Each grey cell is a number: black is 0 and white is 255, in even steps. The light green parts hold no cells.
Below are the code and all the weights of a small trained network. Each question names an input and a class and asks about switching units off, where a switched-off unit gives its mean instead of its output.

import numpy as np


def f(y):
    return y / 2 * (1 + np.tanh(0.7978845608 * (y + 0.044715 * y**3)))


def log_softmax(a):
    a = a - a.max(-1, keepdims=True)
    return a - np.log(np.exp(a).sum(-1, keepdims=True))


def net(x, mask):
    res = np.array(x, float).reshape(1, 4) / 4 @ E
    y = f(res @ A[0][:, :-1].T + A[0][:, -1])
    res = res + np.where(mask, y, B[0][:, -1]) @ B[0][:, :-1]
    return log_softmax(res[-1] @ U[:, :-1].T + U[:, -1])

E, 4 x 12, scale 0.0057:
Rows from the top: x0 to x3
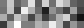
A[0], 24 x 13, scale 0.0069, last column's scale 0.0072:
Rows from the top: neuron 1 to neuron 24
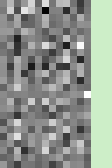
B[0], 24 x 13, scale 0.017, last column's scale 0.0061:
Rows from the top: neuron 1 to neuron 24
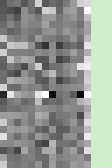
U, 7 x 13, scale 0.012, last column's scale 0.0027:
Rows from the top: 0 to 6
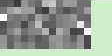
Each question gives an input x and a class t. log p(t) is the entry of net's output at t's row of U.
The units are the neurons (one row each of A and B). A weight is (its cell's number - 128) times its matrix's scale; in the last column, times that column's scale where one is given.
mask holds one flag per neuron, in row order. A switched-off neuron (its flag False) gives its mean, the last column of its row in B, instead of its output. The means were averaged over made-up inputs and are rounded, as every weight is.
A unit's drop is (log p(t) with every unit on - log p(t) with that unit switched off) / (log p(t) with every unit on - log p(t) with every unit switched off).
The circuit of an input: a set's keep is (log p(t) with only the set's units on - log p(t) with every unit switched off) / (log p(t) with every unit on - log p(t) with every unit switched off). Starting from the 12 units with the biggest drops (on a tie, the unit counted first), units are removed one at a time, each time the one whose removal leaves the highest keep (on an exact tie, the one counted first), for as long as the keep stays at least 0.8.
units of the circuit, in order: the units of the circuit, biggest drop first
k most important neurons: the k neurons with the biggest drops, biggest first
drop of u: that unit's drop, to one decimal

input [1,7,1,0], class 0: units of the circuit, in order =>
(neuron 2)
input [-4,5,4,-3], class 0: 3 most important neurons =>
(neuron 2; neuron 7; neuron 1)
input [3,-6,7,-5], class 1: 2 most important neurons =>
(neuron 9; neuron 2)
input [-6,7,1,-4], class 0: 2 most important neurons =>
(neuron 2; neuron 1)
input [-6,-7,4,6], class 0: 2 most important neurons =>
(neuron 22; neuron 11)
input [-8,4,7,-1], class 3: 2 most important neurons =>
(neuron 10; neuron 7)
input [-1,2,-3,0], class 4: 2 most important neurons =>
(neuron 9; neuron 12)
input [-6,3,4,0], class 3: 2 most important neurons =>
(neuron 10; neuron 7)
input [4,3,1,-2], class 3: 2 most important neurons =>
(neuron 1; neuron 22)
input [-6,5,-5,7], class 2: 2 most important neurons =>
(neuron 20; neuron 18)
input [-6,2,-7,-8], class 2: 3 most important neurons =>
(neuron 6; neuron 8; neuron 24)
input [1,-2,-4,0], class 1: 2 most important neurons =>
(neuron 7; neuron 2)
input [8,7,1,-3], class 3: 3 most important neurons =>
(neuron 1; neuron 15; neuron 22)
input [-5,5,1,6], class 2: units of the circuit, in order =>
(neuron 20)
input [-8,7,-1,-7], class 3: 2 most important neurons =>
(neuron 10; neuron 22)
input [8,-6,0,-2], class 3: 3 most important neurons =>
(neuron 1; neuron 15; neuron 2)
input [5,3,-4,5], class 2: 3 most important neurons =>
(neuron 20; neuron 10; neuron 18)
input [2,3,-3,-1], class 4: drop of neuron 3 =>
0.1
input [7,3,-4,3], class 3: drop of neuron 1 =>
0.3
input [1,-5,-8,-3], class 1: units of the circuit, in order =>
(neuron 7)
